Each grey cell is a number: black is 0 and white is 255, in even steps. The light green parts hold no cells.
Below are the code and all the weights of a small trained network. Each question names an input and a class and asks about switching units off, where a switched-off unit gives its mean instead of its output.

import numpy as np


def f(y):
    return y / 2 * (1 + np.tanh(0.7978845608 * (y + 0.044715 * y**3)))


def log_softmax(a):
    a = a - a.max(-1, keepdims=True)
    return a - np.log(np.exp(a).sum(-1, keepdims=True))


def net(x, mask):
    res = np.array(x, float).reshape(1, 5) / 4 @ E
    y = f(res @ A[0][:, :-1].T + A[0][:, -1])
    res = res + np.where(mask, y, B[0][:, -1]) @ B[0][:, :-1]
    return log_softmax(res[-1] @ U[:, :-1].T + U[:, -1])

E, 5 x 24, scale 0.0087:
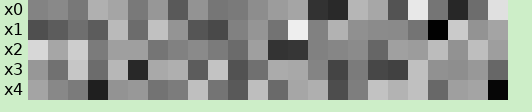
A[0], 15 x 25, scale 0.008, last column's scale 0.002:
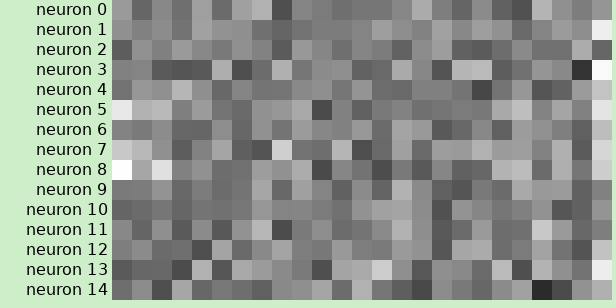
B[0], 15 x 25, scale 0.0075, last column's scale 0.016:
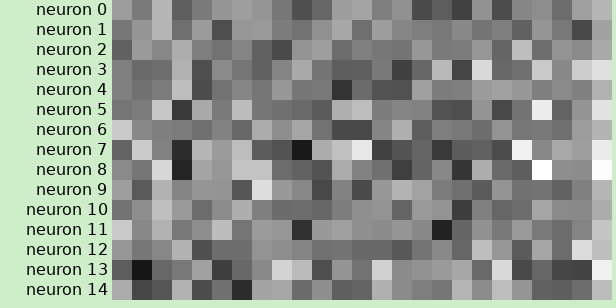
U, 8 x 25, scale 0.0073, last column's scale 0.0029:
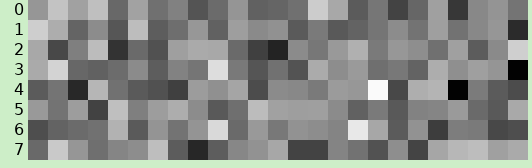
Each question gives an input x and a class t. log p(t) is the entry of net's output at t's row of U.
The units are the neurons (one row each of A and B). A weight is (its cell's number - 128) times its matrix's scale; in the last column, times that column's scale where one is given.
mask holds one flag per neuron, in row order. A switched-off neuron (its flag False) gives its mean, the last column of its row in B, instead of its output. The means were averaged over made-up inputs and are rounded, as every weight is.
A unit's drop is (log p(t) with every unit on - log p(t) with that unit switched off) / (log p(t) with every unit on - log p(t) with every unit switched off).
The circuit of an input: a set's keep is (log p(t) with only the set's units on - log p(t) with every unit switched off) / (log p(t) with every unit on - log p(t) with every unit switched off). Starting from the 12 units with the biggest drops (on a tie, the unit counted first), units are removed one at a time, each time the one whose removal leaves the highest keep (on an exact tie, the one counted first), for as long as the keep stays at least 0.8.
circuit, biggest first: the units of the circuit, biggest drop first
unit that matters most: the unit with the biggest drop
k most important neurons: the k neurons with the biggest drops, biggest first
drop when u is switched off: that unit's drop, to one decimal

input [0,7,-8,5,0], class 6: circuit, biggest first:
[neuron 13]
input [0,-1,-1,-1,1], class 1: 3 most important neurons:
[neuron 13; neuron 8; neuron 5]
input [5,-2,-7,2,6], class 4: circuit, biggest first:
[neuron 8; neuron 5]
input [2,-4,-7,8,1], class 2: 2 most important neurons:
[neuron 14; neuron 7]
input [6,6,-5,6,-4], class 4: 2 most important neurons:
[neuron 8; neuron 5]
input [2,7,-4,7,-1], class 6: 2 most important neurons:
[neuron 13; neuron 7]
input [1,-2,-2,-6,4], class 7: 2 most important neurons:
[neuron 7; neuron 13]
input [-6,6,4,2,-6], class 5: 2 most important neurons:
[neuron 0; neuron 3]
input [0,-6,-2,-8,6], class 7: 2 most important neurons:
[neuron 7; neuron 13]
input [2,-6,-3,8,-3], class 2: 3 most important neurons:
[neuron 14; neuron 7; neuron 4]
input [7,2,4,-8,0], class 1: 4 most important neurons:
[neuron 13; neuron 8; neuron 5; neuron 14]
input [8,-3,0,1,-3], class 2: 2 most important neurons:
[neuron 14; neuron 7]
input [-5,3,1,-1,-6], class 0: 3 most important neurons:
[neuron 8; neuron 7; neuron 5]
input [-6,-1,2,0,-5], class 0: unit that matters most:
neuron 13
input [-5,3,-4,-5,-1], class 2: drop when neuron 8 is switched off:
0.2
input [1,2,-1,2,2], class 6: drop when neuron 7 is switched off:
0.2
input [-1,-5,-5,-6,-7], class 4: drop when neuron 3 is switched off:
0.1
